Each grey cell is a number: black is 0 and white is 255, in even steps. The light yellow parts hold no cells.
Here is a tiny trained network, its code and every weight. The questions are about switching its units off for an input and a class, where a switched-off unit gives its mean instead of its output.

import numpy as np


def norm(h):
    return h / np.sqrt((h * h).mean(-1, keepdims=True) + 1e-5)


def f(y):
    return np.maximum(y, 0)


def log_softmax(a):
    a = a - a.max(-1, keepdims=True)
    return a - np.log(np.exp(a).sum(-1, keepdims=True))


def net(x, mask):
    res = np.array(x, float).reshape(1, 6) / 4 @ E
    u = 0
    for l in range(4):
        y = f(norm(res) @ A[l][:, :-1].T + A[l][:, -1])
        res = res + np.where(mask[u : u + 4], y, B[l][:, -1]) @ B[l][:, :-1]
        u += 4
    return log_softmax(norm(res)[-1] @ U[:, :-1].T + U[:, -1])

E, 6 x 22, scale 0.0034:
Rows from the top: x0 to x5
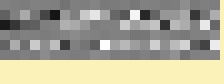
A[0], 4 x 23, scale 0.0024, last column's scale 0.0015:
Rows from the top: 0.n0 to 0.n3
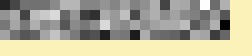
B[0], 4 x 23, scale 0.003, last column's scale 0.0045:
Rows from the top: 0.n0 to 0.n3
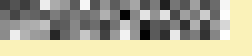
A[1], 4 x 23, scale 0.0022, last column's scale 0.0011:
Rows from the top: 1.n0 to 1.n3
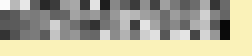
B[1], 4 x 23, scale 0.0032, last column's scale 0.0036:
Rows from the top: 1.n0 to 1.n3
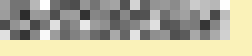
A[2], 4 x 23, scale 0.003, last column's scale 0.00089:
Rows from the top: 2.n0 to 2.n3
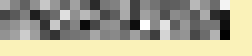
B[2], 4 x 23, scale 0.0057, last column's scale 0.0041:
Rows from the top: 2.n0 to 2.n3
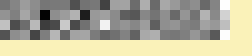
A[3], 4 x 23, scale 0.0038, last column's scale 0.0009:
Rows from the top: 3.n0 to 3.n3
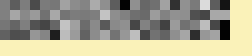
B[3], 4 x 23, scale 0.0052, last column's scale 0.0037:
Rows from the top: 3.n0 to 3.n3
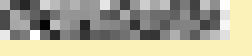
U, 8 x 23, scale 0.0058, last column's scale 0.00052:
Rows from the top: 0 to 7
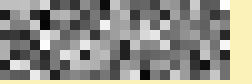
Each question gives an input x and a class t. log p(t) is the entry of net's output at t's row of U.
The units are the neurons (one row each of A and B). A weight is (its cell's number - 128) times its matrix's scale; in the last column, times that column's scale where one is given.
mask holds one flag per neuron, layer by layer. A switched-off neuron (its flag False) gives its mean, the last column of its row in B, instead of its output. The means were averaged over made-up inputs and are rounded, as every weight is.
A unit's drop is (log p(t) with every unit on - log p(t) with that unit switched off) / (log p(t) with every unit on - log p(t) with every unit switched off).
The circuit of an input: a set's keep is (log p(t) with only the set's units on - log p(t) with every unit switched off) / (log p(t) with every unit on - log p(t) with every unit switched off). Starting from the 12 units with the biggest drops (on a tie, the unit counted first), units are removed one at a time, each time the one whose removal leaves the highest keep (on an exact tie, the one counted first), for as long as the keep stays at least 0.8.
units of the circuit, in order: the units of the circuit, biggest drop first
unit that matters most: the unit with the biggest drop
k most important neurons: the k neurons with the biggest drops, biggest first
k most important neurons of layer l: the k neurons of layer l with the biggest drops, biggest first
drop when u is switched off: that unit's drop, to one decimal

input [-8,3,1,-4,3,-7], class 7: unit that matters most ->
3.n3
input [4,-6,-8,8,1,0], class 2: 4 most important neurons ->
2.n2, 0.n1, 0.n2, 1.n3
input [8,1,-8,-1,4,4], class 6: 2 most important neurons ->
3.n1, 2.n3
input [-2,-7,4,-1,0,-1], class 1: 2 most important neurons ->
0.n3, 1.n0
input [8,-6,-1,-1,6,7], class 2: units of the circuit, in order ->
2.n2, 0.n1
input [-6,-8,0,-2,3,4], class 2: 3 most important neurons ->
2.n2, 0.n1, 0.n0
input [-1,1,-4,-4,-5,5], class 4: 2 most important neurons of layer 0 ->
0.n2, 0.n0
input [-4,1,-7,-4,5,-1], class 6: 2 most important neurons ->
3.n1, 0.n2
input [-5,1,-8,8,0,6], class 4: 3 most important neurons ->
0.n3, 0.n2, 2.n0
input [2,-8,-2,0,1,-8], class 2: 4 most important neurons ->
0.n1, 2.n2, 0.n0, 0.n2
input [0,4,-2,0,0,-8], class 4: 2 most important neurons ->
0.n3, 2.n0
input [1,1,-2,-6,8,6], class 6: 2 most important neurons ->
0.n2, 3.n1
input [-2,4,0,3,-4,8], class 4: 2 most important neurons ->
1.n0, 0.n0
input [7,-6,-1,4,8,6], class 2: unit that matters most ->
2.n2
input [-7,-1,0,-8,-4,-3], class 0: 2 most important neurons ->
1.n0, 0.n0
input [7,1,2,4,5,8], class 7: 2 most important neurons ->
2.n3, 0.n2
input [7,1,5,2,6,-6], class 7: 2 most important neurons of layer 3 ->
3.n3, 3.n0
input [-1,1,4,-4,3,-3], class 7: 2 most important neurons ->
2.n3, 3.n3
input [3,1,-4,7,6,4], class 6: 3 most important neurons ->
0.n2, 3.n1, 2.n3
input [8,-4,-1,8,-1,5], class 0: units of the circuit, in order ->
0.n3
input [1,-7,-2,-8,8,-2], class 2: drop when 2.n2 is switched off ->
0.9
